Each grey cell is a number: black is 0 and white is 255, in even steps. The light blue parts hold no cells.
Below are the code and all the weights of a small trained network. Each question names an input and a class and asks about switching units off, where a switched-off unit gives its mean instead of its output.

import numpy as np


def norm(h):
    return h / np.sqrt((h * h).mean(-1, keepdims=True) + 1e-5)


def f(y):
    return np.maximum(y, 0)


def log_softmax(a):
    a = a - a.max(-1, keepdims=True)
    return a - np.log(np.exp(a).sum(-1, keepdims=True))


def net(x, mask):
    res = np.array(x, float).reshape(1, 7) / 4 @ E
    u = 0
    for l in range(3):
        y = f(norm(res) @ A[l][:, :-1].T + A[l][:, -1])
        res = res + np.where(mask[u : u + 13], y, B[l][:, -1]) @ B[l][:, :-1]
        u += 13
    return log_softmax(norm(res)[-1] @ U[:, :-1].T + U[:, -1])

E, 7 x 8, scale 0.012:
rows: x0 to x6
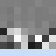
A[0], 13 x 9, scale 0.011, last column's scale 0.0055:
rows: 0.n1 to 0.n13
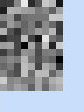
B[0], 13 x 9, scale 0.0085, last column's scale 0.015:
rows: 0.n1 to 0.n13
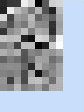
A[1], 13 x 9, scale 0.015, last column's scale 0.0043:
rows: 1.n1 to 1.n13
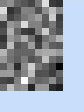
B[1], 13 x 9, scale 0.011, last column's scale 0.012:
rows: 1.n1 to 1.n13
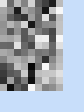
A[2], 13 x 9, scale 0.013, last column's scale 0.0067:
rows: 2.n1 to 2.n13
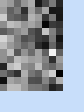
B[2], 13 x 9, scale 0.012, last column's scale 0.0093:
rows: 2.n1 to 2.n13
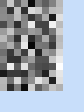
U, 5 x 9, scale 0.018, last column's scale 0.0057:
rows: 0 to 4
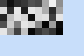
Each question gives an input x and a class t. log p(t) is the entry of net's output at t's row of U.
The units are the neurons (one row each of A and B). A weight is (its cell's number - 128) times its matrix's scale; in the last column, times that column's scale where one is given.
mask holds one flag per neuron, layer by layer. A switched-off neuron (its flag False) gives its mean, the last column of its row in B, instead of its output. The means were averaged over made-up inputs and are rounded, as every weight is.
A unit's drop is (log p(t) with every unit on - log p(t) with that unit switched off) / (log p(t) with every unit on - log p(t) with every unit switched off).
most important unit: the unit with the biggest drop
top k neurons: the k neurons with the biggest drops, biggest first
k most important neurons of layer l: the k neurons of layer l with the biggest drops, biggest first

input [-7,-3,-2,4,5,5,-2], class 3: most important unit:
0.n1
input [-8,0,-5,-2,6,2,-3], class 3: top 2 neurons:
0.n1, 0.n7
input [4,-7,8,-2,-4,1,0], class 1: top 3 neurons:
0.n7, 0.n1, 0.n12
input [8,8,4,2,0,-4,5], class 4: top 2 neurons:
0.n6, 0.n2
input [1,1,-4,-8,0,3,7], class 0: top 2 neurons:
0.n1, 0.n2
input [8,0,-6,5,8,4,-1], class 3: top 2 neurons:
0.n1, 0.n7
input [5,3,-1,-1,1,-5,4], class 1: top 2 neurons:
0.n6, 2.n2
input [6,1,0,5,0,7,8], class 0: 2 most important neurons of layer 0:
0.n2, 0.n5
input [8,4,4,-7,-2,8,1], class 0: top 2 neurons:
0.n6, 1.n6
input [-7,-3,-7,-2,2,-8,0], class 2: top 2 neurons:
0.n7, 1.n11
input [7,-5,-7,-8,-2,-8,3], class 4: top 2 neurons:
0.n6, 0.n7
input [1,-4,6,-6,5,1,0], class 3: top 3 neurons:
0.n1, 0.n7, 2.n10
